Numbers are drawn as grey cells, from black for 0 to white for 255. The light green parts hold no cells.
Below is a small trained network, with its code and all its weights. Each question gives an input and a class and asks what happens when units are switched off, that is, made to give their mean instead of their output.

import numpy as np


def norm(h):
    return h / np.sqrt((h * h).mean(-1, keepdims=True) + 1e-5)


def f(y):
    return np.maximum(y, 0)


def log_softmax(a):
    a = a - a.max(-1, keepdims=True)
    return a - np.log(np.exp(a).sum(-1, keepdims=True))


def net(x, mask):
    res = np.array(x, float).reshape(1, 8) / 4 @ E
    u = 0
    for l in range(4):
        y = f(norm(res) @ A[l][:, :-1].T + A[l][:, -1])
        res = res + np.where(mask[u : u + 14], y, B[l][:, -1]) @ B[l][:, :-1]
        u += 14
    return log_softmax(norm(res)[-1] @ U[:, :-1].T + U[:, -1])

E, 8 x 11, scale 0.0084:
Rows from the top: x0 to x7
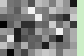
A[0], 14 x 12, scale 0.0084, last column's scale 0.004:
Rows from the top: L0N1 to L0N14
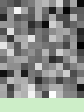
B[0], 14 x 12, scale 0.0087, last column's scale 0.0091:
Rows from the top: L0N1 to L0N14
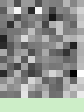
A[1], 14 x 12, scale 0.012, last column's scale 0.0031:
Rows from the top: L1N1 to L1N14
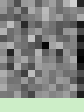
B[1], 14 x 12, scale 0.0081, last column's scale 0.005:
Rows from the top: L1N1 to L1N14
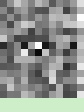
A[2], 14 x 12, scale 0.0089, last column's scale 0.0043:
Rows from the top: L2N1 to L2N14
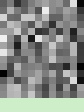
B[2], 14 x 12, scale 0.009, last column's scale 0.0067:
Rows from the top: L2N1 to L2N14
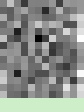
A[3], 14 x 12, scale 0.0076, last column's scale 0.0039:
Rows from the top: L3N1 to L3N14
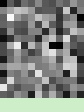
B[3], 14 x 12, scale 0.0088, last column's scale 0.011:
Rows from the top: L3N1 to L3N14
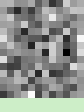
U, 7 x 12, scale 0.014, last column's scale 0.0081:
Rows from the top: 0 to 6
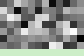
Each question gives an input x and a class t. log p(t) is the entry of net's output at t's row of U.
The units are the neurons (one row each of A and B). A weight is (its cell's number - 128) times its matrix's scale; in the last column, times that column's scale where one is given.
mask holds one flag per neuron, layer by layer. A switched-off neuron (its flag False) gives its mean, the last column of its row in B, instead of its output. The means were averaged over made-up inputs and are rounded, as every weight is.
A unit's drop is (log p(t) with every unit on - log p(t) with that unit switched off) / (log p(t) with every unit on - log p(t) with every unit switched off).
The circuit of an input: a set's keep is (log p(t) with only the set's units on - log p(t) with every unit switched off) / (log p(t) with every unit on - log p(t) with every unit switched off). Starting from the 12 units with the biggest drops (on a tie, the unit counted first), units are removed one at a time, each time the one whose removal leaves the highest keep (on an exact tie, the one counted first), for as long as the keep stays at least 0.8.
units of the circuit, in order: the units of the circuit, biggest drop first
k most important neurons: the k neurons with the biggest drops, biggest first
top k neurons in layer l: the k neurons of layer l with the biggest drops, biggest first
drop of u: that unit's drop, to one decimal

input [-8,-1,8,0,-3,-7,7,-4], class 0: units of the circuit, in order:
(L0N2; L3N11)
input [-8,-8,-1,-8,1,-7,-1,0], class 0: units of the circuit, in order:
(L0N2)
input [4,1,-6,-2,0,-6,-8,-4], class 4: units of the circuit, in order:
(L0N13; L0N14)
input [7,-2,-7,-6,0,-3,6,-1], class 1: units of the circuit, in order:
(L0N11; L3N8)
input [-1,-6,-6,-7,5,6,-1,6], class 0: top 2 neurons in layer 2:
(L2N7; L2N8)
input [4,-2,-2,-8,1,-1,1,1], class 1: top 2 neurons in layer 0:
(L0N11; L0N2)
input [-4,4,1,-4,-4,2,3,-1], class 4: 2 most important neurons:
(L0N11; L3N6)
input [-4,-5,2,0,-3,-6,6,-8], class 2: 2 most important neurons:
(L0N2; L0N12)
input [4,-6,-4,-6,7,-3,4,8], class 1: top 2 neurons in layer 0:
(L0N11; L0N1)
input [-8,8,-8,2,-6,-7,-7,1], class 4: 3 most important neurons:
(L0N13; L0N14; L0N6)
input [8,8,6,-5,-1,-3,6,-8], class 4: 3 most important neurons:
(L0N14; L0N11; L0N13)
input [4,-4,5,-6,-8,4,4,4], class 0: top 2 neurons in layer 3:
(L3N14; L3N11)
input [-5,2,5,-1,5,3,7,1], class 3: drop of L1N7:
0.2
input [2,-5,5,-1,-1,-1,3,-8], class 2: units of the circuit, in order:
(L0N2)
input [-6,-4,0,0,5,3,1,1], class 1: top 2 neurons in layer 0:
(L0N2; L0N13)
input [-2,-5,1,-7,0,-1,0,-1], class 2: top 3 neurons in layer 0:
(L0N9; L0N4; L0N11)
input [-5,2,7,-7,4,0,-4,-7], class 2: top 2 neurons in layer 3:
(L3N3; L3N7)
